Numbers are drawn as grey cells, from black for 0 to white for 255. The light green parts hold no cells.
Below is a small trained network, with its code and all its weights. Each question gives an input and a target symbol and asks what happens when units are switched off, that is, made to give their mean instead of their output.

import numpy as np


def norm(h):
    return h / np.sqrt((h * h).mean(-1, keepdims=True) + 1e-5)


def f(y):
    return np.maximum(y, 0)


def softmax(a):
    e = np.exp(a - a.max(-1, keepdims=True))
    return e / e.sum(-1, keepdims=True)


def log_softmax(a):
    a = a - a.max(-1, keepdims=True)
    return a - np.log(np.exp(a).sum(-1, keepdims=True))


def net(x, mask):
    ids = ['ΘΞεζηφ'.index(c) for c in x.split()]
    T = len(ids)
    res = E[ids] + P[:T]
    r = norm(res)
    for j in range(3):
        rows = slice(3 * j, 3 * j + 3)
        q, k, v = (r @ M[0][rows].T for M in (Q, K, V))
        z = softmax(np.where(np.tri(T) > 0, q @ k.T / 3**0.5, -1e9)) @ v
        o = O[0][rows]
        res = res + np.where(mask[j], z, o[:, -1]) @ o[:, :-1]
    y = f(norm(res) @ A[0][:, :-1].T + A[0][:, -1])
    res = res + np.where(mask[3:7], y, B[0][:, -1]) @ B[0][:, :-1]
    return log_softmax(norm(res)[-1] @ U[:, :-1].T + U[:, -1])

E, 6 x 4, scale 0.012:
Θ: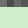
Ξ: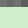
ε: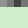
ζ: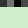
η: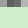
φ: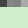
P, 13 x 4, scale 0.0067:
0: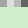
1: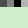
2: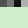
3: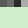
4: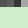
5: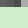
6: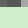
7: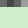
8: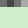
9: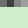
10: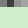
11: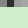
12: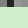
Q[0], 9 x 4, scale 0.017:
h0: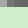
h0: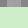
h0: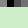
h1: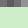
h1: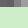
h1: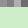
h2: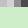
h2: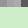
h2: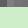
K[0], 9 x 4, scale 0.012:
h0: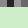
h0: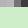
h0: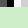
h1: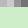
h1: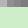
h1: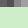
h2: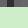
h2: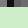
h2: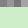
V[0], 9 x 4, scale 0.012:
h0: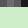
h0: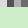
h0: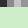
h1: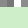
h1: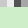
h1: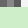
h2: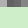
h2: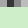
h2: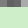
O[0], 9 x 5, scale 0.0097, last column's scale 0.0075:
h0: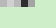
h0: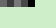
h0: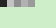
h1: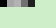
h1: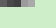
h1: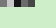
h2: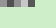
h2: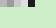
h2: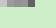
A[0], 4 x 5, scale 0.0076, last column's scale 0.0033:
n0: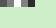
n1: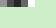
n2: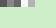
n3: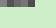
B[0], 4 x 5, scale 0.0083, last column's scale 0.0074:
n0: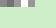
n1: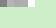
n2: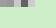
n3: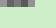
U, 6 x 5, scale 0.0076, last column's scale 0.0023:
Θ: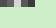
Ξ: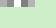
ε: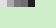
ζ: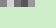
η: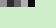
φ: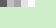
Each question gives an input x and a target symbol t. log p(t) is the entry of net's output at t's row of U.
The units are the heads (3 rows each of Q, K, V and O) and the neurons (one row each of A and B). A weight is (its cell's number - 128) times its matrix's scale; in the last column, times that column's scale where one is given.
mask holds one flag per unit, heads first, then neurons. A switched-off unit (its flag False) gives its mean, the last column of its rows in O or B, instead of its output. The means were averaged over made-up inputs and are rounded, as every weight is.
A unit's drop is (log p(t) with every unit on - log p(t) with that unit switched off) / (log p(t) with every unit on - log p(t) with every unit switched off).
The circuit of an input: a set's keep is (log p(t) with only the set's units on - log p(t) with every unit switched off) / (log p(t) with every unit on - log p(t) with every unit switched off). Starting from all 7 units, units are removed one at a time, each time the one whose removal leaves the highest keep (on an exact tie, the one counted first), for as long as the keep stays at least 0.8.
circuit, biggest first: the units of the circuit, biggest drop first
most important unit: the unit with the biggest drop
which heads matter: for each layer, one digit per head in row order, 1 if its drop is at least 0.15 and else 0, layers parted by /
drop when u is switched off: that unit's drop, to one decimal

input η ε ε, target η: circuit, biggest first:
h0
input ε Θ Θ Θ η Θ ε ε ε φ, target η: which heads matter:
010
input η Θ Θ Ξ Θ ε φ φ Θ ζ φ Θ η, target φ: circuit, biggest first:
h1, h2
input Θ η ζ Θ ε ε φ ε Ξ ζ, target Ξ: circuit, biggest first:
h2, h1
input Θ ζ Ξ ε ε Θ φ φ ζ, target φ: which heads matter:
100
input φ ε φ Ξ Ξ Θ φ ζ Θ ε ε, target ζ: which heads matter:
001
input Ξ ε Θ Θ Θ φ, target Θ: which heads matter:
011
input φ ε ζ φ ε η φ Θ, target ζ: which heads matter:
011
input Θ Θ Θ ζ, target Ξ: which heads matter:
110
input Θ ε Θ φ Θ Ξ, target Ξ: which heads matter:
010
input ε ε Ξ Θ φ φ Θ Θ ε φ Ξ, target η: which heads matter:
011
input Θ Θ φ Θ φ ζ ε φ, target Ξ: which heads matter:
010
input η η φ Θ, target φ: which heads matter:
011
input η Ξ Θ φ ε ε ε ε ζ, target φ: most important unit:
h2
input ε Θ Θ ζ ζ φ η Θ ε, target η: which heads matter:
000
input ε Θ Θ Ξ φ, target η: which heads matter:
011
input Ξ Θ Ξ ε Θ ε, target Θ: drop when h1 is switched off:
0.4
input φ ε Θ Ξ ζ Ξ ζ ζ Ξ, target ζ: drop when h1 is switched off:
0.2
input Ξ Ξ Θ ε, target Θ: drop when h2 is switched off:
0.3
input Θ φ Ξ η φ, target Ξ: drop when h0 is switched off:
-0.1
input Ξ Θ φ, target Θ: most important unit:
h1
